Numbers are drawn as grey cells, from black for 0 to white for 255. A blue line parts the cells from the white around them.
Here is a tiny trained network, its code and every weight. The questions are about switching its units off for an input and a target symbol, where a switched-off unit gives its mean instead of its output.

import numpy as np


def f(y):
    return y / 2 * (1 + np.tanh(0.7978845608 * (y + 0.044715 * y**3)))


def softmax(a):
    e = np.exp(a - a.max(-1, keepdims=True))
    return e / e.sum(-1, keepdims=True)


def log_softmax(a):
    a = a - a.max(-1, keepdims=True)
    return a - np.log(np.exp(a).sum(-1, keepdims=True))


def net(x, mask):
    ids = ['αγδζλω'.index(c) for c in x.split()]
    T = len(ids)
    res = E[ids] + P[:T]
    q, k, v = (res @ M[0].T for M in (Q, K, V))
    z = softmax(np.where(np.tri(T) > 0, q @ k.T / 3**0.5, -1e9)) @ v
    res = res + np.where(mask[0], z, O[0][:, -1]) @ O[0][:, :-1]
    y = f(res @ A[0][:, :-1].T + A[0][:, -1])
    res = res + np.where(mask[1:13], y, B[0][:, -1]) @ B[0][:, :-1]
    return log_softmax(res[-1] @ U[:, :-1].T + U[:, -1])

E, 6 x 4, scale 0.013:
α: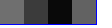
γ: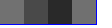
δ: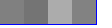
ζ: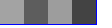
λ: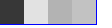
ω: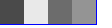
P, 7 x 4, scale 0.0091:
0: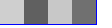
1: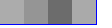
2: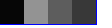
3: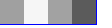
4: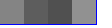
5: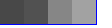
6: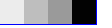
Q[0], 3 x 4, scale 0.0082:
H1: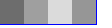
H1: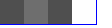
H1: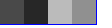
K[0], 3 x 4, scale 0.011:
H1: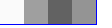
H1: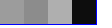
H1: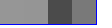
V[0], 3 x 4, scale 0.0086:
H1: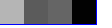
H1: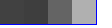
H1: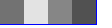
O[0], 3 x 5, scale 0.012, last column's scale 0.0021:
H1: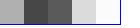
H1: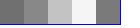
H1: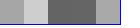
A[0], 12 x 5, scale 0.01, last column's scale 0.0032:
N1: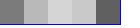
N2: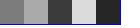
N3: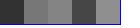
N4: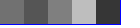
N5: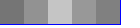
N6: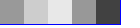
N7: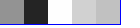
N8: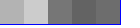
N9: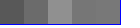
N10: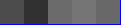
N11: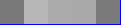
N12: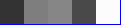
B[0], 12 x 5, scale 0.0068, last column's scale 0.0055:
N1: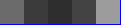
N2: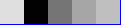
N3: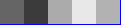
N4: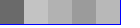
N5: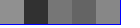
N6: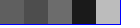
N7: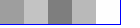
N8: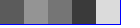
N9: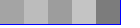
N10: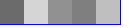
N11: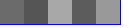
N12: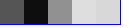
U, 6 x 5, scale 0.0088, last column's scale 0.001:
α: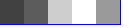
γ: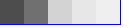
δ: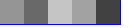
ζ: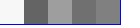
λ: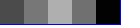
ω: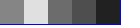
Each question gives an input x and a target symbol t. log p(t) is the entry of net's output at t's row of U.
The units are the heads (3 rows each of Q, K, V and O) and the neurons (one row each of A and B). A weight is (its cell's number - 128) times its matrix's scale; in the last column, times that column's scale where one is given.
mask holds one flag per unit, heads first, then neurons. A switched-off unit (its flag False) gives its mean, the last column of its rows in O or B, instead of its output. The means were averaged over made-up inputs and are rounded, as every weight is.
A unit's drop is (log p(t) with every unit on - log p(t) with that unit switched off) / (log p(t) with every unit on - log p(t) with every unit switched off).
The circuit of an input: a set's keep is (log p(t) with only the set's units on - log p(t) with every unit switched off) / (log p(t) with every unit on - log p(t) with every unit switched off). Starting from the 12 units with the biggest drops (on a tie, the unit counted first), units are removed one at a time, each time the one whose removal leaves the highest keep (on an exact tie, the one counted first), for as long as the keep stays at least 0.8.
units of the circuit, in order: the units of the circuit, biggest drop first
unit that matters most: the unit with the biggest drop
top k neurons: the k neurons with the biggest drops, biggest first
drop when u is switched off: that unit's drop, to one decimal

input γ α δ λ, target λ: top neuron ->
N6
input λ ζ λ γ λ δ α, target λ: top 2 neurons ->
N12, N3
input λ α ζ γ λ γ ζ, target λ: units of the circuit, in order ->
H1, N6, N7
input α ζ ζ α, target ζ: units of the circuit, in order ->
H1, N2, N12
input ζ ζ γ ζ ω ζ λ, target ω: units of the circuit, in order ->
H1, N8
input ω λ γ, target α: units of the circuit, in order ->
N12, N3
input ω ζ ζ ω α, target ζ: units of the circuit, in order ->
H1, N2
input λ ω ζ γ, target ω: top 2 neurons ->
N2, N8
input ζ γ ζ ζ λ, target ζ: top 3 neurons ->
N2, N12, N3
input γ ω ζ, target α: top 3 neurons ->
N12, N3, N6
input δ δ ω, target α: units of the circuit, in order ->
N12, N3
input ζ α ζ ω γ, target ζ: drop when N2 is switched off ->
0.4
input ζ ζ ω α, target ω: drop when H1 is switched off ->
0.8
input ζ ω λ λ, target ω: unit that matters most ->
H1
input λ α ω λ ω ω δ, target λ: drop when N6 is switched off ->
0.2
